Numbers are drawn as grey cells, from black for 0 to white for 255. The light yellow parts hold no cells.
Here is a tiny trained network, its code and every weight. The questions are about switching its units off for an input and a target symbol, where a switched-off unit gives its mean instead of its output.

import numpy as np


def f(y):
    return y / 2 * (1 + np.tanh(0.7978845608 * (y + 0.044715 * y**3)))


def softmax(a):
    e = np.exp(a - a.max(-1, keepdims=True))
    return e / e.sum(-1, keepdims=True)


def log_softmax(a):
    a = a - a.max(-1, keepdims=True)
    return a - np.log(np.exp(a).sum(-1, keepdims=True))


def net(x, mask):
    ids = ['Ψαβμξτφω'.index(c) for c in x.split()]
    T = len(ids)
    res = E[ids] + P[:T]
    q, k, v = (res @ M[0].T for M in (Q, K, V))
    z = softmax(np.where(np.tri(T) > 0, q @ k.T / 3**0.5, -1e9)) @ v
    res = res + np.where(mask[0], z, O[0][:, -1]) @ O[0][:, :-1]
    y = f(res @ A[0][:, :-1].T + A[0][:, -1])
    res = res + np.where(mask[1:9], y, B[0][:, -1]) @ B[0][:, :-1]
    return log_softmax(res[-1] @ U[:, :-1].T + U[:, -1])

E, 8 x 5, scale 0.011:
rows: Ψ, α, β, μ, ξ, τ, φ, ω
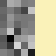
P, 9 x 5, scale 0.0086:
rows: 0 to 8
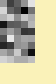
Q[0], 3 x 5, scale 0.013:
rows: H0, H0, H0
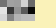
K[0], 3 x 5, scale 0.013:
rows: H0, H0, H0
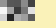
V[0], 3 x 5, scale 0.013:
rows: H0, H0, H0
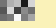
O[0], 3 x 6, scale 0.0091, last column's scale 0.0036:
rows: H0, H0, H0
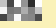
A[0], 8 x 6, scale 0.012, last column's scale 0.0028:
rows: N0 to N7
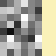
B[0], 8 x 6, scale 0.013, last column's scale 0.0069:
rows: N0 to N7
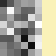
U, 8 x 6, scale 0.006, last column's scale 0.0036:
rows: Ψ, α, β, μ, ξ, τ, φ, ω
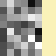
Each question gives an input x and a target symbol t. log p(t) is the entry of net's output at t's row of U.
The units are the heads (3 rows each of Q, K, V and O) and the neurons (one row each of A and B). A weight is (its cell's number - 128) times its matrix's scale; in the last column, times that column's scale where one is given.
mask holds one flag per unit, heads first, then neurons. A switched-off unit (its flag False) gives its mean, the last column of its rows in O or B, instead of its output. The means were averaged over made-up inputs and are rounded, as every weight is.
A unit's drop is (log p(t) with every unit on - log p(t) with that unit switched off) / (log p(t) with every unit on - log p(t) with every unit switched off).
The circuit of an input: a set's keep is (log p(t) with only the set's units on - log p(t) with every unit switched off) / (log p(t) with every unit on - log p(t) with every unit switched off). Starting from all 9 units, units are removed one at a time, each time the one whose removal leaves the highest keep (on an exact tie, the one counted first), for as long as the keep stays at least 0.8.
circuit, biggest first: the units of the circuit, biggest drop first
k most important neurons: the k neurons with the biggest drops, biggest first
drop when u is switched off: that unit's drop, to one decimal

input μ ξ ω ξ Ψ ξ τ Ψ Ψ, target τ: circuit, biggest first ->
[H0]
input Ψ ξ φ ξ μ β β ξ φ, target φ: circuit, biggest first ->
[H0; N6; N0]
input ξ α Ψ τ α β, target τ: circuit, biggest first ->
[H0; N5]
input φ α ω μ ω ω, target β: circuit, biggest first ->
[N3; H0; N6; N2]
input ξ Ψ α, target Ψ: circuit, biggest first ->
[N6; H0]
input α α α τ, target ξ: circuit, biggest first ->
[N4; H0]
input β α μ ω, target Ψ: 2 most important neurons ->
[N4; N3]
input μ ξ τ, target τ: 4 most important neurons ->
[N6; N0; N3; N2]
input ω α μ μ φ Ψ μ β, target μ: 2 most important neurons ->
[N5; N3]
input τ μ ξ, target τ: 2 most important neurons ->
[N5; N6]
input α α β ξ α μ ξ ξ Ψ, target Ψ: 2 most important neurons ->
[N6; N1]
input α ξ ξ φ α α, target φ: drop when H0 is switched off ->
0.7
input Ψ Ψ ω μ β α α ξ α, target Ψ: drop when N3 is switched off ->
-0.2
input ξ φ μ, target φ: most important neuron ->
[N0]
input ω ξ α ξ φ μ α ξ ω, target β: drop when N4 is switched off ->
0.1
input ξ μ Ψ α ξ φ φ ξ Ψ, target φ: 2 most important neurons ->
[N6; N0]
